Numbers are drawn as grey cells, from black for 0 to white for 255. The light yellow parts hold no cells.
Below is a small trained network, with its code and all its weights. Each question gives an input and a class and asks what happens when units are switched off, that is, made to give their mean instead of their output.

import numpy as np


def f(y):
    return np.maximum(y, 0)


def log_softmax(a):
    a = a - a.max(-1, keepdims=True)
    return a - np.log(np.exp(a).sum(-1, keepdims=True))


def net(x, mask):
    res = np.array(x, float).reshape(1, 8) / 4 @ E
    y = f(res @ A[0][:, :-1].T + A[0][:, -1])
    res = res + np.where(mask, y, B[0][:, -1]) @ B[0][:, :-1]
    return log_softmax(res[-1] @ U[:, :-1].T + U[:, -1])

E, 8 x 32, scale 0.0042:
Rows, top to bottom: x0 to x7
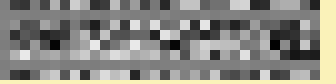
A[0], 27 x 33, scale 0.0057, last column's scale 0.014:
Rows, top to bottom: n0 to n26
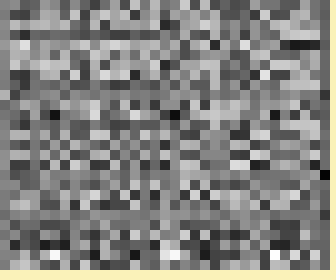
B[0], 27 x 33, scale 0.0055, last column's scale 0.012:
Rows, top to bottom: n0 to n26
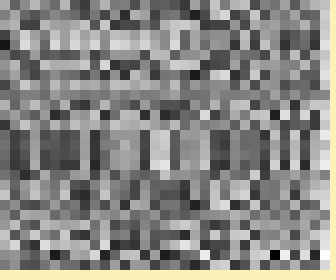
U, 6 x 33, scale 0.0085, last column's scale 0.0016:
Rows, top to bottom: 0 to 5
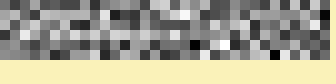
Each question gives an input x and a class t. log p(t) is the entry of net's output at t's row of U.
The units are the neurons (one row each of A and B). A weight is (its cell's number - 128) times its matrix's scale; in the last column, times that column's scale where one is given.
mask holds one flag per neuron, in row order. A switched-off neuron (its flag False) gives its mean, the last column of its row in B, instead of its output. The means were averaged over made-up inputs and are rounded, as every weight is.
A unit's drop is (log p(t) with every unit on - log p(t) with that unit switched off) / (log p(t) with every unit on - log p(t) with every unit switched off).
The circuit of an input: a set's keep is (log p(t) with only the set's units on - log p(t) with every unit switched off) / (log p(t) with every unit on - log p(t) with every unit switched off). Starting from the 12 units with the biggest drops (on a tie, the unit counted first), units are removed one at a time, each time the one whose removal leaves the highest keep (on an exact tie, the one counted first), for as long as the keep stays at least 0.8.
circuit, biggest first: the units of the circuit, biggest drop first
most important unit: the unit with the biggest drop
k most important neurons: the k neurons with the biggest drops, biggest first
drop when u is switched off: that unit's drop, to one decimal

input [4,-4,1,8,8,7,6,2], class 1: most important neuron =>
n24
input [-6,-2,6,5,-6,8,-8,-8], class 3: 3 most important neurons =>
n4, n7, n1
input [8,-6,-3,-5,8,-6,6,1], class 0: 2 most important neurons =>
n16, n14
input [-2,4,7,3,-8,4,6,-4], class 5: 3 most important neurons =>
n25, n19, n10
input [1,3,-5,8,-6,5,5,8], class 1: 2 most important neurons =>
n24, n22
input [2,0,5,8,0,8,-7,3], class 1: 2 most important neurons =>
n24, n22
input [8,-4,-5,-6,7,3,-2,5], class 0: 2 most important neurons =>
n16, n25
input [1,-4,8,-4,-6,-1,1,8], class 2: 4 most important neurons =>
n23, n0, n18, n20
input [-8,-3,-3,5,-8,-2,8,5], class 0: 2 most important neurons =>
n13, n15
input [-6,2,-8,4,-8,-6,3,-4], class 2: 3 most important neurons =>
n19, n10, n11
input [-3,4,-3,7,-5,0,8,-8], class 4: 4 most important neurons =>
n20, n26, n6, n2
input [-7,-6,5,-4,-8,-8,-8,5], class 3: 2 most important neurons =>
n3, n12
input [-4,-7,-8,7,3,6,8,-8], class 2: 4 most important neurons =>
n19, n10, n7, n6
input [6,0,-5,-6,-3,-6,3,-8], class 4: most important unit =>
n20
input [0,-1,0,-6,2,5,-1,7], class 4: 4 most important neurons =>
n7, n1, n24, n22
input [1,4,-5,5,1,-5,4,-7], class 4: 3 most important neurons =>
n20, n26, n6
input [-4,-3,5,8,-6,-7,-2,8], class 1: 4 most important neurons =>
n24, n22, n20, n26
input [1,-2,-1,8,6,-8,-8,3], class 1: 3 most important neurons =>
n24, n22, n4
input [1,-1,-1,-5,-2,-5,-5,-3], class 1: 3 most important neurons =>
n6, n4, n2
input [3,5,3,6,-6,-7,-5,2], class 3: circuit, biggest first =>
n3
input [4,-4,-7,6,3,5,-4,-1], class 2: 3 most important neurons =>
n19, n10, n6
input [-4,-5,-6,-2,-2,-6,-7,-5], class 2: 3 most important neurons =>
n19, n10, n4
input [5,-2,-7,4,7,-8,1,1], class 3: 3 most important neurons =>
n3, n12, n8
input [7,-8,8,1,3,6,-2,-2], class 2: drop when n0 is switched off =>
0.5
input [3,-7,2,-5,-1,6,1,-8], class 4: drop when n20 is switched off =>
0.6
